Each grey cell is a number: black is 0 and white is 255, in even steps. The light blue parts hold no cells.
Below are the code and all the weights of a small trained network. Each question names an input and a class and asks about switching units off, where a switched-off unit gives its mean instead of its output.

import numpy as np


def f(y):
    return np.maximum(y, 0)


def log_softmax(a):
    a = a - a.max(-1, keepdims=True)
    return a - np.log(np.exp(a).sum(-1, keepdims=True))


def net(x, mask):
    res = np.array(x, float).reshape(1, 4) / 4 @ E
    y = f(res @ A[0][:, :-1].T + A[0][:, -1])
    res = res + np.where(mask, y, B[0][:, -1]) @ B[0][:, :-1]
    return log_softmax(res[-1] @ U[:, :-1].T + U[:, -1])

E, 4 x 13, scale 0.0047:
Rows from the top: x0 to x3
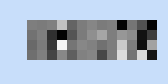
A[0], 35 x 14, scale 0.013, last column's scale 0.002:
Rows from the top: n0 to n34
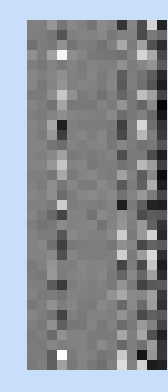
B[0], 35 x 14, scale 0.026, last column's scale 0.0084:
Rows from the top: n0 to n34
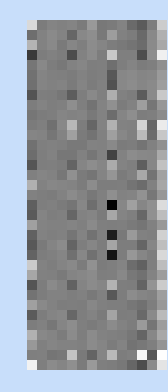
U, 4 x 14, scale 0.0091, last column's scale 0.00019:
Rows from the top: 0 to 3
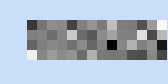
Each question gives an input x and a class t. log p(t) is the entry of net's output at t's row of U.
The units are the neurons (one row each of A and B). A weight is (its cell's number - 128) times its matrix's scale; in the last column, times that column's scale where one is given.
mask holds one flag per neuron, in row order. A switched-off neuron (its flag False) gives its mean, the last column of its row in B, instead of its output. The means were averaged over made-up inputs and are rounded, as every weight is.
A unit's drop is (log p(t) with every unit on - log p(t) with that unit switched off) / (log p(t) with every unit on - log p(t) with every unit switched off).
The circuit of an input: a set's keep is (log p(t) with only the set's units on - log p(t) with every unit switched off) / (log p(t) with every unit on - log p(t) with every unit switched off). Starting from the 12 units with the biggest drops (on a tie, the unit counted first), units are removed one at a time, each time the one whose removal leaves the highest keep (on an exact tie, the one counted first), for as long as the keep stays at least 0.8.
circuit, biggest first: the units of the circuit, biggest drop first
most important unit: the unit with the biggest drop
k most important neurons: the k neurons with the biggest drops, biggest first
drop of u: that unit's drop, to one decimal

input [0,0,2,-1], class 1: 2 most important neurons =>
n34, n3
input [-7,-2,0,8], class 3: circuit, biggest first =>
n34
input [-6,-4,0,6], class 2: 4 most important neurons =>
n23, n21, n0, n24
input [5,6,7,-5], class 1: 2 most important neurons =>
n33, n3
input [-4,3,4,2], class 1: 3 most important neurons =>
n33, n18, n3
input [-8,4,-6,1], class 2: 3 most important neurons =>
n23, n21, n33
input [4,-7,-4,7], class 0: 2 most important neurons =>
n3, n7
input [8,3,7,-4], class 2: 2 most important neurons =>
n18, n10
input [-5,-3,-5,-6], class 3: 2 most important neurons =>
n33, n0
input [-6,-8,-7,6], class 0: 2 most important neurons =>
n3, n33
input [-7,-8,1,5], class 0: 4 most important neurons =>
n3, n7, n14, n18
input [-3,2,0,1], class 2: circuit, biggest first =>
n3, n33
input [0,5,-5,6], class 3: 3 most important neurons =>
n34, n33, n3
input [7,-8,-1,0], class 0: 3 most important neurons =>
n3, n7, n14
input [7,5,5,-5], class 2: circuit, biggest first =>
n18
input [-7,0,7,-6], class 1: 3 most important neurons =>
n33, n18, n15
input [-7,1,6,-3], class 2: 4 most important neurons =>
n23, n21, n10, n11
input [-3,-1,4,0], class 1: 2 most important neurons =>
n33, n18
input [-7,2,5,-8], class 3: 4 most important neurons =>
n0, n24, n18, n16
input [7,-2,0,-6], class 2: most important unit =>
n18
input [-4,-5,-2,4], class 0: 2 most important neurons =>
n3, n18
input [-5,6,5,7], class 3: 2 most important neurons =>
n34, n3
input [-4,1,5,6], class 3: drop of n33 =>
-0.1
